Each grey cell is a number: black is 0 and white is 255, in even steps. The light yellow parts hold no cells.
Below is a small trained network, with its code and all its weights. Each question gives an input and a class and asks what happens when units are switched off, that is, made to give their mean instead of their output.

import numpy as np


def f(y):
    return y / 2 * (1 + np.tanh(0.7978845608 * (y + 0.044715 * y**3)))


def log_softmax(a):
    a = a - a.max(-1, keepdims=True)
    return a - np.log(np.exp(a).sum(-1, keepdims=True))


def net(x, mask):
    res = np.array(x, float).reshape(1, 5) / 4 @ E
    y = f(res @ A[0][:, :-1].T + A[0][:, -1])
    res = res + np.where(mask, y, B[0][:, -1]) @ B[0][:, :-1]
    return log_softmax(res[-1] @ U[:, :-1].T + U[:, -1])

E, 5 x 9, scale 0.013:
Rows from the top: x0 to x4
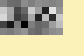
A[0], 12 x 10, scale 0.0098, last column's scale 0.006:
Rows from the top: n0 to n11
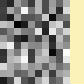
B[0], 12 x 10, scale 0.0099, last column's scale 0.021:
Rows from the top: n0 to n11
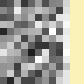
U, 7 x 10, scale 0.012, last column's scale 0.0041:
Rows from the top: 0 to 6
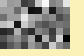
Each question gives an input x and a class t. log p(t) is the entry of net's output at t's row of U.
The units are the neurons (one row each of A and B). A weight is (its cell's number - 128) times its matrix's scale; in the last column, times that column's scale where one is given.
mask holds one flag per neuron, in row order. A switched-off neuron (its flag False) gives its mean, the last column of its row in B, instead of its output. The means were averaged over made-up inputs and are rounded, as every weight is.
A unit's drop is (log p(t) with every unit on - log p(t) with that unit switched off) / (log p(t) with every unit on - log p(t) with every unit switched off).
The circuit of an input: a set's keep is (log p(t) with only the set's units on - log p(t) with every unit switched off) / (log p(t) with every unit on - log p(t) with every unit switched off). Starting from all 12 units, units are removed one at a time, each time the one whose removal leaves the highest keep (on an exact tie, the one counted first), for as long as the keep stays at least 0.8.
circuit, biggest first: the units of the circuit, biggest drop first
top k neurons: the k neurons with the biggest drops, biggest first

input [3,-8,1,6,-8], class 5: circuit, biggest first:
(n2)
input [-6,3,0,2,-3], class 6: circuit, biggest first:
(n7 n8)
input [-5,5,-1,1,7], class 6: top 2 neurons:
(n7 n8)
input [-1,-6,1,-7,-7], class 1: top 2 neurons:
(n6 n3)
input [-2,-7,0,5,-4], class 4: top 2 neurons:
(n11 n0)
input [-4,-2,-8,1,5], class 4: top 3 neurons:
(n0 n3 n11)
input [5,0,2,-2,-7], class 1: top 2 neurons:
(n4 n3)
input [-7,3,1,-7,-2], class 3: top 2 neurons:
(n6 n4)
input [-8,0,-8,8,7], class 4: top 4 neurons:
(n11 n0 n3 n9)
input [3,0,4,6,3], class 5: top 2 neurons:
(n8 n7)
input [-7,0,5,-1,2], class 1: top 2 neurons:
(n4 n9)
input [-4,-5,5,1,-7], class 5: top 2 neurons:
(n2 n5)
